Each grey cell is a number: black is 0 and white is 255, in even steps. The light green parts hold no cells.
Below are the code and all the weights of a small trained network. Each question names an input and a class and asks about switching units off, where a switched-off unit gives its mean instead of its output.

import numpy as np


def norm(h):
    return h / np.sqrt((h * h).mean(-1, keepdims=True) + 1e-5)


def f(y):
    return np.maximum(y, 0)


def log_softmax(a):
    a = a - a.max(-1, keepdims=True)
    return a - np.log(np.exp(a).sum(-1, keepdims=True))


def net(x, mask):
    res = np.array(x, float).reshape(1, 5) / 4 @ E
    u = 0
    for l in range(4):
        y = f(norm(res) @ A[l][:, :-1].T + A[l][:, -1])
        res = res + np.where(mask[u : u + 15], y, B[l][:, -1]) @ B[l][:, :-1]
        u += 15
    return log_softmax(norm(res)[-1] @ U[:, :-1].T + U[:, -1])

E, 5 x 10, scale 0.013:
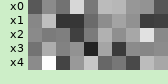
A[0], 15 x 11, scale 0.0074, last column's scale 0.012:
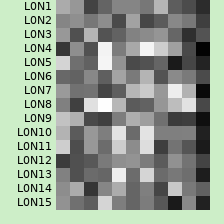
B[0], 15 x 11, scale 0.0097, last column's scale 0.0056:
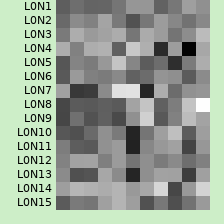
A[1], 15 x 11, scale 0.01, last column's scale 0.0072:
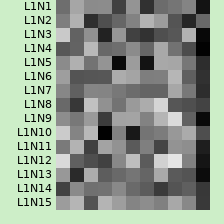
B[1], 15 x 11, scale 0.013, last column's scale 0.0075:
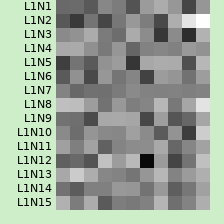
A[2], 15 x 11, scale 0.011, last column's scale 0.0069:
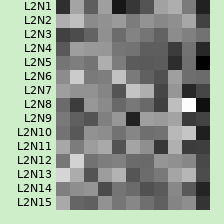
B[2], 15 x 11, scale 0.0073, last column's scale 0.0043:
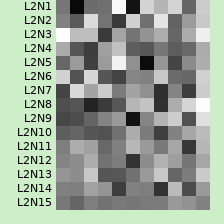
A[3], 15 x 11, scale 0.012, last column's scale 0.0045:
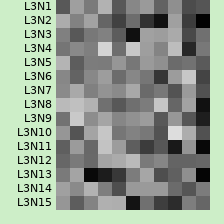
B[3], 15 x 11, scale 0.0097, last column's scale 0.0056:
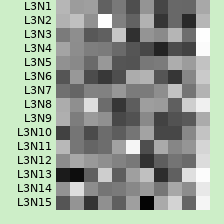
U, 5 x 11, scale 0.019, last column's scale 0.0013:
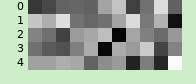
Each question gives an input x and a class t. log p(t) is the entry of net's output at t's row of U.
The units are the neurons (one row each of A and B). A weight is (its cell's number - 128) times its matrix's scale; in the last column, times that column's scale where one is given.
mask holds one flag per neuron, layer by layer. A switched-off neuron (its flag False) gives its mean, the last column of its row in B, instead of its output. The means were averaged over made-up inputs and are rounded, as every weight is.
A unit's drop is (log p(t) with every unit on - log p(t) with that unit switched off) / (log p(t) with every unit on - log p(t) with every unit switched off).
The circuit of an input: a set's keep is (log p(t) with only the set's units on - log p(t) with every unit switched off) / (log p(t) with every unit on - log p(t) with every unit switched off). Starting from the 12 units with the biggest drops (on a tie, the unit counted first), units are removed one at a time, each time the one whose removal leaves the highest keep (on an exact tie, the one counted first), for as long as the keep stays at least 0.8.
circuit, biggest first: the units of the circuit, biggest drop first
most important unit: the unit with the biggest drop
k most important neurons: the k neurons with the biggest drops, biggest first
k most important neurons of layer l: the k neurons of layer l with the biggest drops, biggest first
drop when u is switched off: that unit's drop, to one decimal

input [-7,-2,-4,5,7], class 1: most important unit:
L0N14
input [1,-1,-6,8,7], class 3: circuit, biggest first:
L1N5, L2N1
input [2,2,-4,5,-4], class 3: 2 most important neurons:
L1N5, L0N14
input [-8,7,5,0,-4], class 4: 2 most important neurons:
L1N10, L1N3
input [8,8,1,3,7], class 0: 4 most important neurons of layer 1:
L1N2, L1N10, L1N3, L1N15
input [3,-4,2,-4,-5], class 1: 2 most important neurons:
L1N8, L1N2
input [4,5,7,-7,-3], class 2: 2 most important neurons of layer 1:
L1N12, L1N9
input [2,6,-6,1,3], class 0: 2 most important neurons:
L1N2, L0N9
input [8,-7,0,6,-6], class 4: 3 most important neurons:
L1N2, L0N4, L3N4
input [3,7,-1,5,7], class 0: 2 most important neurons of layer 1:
L1N2, L1N8
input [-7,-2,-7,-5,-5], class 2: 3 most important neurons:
L0N5, L3N15, L0N15
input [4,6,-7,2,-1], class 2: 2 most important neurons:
L0N5, L0N15
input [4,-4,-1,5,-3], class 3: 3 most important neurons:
L1N2, L1N5, L2N1
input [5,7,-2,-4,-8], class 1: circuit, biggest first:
L1N8
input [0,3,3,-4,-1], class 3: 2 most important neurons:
L0N13, L0N11
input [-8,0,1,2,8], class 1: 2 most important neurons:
L0N14, L2N6
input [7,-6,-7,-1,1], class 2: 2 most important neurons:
L1N2, L0N5
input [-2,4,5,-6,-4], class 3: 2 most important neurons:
L0N11, L0N13
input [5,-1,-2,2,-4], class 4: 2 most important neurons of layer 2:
L2N7, L2N3
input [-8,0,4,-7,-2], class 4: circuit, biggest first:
L1N3
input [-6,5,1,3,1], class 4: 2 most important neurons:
L1N3, L1N10
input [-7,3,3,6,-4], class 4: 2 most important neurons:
L1N3, L1N10
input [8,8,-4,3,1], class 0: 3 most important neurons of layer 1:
L1N2, L1N10, L1N3
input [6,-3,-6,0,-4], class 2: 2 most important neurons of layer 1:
L1N10, L1N3
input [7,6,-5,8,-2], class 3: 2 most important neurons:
L1N5, L2N1
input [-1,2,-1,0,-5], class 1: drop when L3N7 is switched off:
0.0
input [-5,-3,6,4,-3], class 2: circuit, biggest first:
L1N12
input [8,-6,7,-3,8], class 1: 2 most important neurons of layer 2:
L2N2, L2N13
